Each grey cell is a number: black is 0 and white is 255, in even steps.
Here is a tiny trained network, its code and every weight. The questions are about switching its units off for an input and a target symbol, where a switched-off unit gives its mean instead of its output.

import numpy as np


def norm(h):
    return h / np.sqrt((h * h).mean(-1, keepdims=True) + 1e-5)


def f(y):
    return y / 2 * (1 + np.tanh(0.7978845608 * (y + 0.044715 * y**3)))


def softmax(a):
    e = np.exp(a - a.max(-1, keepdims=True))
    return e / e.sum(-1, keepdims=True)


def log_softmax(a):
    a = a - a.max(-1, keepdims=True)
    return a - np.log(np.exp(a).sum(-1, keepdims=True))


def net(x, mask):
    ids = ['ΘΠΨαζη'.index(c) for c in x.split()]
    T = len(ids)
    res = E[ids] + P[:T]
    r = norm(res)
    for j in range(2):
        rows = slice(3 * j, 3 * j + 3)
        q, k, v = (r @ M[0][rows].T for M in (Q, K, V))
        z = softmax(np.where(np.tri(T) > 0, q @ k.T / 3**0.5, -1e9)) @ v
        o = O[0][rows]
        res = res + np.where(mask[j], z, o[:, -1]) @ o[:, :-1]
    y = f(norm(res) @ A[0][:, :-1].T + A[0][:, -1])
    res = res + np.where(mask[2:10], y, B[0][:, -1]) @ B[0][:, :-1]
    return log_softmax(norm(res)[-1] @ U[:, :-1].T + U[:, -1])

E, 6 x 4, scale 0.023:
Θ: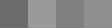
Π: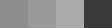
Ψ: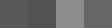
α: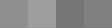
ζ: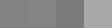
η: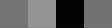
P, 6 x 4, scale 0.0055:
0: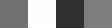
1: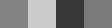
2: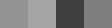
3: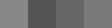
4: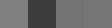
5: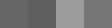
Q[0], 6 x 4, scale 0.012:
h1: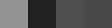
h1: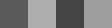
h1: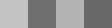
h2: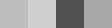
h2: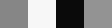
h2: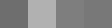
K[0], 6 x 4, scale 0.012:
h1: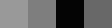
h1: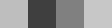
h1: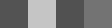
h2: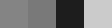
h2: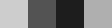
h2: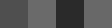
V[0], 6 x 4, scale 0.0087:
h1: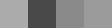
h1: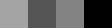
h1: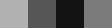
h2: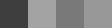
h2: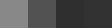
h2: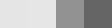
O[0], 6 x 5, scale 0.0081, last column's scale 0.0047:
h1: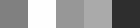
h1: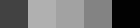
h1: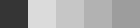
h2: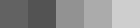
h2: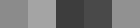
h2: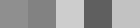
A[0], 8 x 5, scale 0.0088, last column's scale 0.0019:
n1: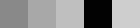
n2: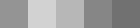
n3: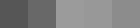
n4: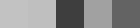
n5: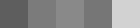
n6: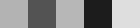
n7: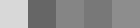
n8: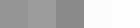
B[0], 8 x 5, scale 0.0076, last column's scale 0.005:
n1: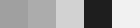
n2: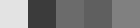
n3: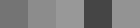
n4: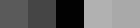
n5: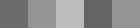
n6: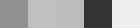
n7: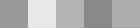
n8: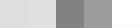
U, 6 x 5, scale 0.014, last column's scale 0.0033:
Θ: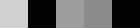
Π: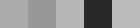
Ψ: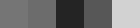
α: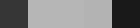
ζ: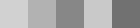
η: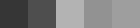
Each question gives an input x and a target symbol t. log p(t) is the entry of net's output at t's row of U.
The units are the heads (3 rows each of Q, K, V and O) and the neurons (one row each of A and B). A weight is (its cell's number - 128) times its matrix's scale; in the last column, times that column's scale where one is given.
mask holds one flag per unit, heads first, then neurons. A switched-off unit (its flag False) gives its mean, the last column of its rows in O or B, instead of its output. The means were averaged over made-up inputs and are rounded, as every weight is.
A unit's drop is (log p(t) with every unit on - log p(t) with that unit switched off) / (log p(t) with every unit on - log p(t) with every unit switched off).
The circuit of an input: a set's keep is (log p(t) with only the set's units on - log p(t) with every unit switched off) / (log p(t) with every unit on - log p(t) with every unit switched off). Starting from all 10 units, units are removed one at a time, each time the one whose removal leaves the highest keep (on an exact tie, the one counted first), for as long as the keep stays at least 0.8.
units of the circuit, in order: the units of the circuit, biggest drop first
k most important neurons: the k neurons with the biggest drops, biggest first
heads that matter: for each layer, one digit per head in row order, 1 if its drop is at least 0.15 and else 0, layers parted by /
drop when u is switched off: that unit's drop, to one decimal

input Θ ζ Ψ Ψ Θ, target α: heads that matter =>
10
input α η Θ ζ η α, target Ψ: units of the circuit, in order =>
[h2, n4]
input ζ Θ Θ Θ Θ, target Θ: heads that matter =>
10
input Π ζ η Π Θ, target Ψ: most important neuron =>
[n1]
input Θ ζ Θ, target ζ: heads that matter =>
01
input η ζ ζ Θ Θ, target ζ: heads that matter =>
10
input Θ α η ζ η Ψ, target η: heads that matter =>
10
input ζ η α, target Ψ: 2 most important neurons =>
[n4, n8]
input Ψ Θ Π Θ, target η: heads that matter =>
10
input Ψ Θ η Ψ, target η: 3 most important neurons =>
[n8, n4, n5]
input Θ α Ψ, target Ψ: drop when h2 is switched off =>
0.9
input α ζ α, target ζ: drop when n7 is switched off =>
0.1
